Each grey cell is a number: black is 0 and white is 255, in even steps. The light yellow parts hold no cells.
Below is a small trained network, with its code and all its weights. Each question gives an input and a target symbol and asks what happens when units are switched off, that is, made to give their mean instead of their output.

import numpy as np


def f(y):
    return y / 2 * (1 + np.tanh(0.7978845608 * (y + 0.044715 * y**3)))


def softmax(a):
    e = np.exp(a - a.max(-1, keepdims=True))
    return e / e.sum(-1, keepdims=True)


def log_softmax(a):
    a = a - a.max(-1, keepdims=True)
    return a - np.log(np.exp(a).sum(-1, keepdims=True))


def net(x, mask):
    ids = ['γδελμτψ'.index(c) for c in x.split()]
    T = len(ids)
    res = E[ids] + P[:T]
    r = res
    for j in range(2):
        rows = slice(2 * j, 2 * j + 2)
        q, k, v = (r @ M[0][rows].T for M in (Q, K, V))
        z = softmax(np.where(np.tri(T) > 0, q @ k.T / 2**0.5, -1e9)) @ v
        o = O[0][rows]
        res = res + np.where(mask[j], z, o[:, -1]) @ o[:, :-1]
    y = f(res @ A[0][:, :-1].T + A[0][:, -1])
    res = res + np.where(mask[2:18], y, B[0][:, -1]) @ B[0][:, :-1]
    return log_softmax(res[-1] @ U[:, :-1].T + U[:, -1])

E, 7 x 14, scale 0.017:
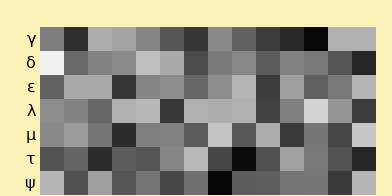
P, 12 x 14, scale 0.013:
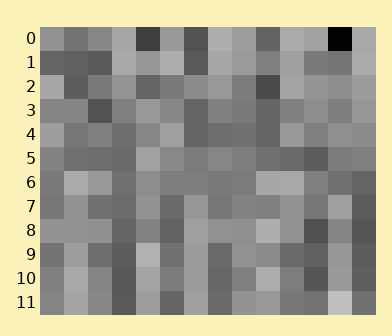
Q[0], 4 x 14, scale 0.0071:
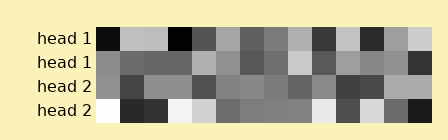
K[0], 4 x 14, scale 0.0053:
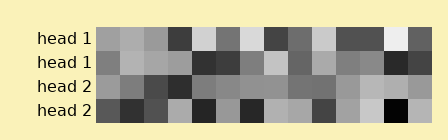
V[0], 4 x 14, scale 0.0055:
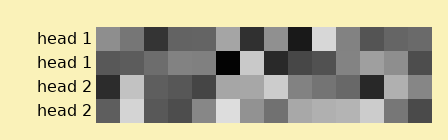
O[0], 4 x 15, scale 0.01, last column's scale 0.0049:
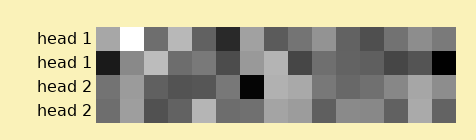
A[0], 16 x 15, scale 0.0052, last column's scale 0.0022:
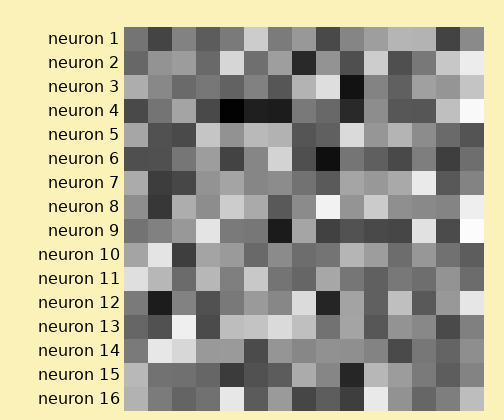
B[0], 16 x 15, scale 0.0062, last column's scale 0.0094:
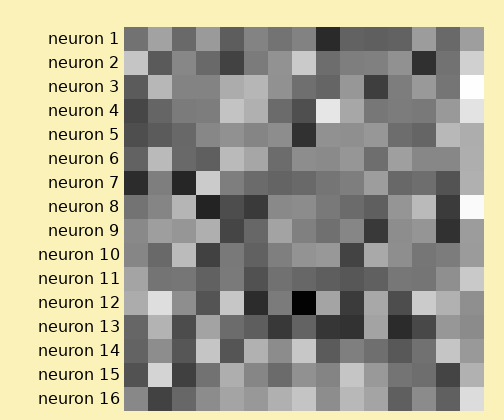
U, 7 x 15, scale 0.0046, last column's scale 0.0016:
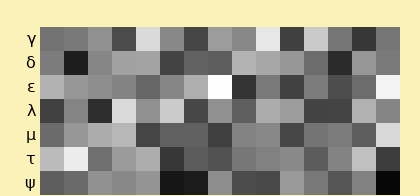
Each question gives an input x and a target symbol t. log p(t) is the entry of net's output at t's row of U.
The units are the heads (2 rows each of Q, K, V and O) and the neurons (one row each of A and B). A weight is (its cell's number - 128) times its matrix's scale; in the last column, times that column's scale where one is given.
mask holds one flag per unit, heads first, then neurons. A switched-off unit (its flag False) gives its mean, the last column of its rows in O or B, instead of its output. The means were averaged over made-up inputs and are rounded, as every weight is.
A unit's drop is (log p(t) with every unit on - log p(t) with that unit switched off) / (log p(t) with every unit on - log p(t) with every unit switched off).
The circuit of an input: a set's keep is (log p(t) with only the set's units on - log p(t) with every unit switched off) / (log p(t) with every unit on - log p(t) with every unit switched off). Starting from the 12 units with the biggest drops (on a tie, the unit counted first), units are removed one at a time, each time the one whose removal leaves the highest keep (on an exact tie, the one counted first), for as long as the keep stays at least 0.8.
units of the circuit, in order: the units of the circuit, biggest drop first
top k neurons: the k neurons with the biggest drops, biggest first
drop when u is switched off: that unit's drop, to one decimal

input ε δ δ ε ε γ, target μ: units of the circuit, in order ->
(neuron 9)
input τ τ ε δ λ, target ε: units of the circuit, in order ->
(head 1; neuron 14)
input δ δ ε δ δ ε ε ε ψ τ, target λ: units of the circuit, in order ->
(neuron 8; neuron 7)
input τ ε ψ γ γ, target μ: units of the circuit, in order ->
(neuron 9; head 2)
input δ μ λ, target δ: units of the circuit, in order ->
(head 2; neuron 5; neuron 16; neuron 3)
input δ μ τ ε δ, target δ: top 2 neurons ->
(neuron 5; neuron 16)
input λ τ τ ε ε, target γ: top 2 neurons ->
(neuron 4; neuron 3)
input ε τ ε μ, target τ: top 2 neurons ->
(neuron 12; neuron 16)
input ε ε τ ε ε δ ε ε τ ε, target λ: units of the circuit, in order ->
(head 1; neuron 14; neuron 8)
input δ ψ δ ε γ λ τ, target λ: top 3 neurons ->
(neuron 8; neuron 6; neuron 5)
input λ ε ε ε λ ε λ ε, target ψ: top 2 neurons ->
(neuron 13; neuron 12)
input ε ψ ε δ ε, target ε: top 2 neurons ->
(neuron 2; neuron 4)
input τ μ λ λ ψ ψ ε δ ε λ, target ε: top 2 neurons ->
(neuron 14; neuron 4)
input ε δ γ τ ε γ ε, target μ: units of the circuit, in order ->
(head 2)
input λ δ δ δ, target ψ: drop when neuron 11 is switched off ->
0.0
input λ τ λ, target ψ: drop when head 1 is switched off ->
1.1
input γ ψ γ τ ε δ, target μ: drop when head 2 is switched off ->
0.8
